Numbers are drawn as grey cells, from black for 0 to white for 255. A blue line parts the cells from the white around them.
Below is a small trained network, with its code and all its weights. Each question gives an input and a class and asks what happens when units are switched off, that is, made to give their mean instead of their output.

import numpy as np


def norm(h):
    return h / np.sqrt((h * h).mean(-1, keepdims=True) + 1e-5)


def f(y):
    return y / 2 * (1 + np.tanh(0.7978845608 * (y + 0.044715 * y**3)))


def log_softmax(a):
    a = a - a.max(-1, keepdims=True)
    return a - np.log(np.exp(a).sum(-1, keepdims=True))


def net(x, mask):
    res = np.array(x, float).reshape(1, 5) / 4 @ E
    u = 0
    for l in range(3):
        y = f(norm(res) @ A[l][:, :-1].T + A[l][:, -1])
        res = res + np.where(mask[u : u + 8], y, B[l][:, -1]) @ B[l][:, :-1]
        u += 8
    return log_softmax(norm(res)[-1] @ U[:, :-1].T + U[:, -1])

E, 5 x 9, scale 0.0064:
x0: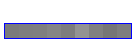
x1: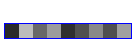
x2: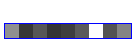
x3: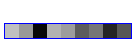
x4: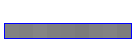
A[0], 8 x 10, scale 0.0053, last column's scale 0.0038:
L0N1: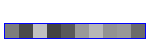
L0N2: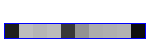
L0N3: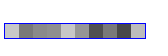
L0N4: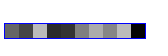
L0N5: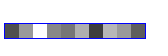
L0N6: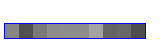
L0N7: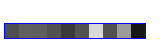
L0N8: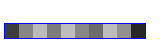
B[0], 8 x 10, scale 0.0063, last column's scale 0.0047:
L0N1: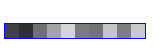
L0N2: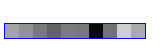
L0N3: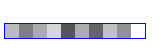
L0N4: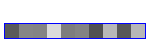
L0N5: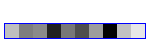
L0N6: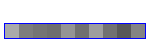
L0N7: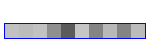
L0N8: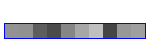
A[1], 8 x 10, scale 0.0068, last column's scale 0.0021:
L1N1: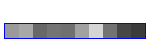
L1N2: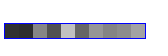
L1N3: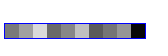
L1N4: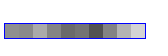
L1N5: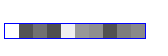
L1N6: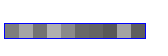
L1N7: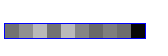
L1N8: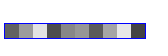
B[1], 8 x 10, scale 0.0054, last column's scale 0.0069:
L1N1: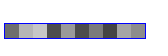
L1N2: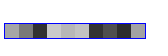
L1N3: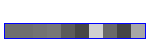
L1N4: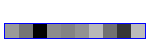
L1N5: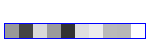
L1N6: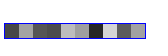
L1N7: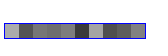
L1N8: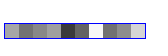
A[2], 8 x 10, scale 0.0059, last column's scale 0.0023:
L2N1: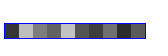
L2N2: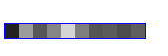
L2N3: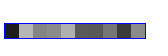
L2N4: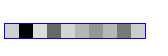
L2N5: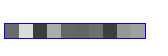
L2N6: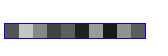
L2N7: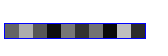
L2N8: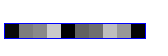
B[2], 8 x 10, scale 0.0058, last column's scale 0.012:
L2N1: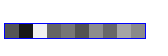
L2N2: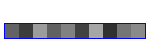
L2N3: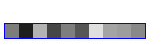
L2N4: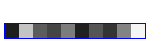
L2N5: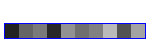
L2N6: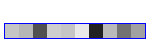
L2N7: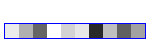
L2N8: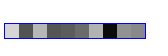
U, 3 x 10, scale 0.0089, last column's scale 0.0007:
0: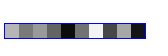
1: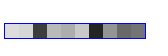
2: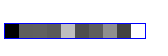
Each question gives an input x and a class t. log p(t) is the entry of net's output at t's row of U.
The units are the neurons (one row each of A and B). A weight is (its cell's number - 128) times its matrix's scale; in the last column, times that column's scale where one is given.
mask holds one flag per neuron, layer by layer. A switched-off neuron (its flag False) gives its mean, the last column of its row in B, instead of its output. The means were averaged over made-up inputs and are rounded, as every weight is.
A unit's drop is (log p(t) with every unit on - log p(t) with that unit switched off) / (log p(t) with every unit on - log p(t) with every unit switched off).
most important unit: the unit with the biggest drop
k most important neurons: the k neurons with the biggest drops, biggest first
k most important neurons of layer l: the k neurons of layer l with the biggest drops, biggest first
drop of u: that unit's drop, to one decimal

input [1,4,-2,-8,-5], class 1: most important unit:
L0N5
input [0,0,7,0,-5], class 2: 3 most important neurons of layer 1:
[L1N8, L1N5, L1N3]
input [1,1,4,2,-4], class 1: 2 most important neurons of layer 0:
[L0N3, L0N5]
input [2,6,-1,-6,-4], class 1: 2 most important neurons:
[L0N5, L1N5]
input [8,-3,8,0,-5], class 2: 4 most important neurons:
[L0N1, L0N5, L2N4, L1N8]
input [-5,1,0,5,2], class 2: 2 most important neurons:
[L0N5, L1N5]
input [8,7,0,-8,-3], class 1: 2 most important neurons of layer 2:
[L2N6, L2N7]
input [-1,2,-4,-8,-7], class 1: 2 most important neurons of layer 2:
[L2N7, L2N6]
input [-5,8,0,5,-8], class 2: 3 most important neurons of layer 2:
[L2N5, L2N1, L2N3]
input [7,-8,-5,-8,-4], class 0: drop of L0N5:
0.1
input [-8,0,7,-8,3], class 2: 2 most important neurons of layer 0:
[L0N1, L0N3]
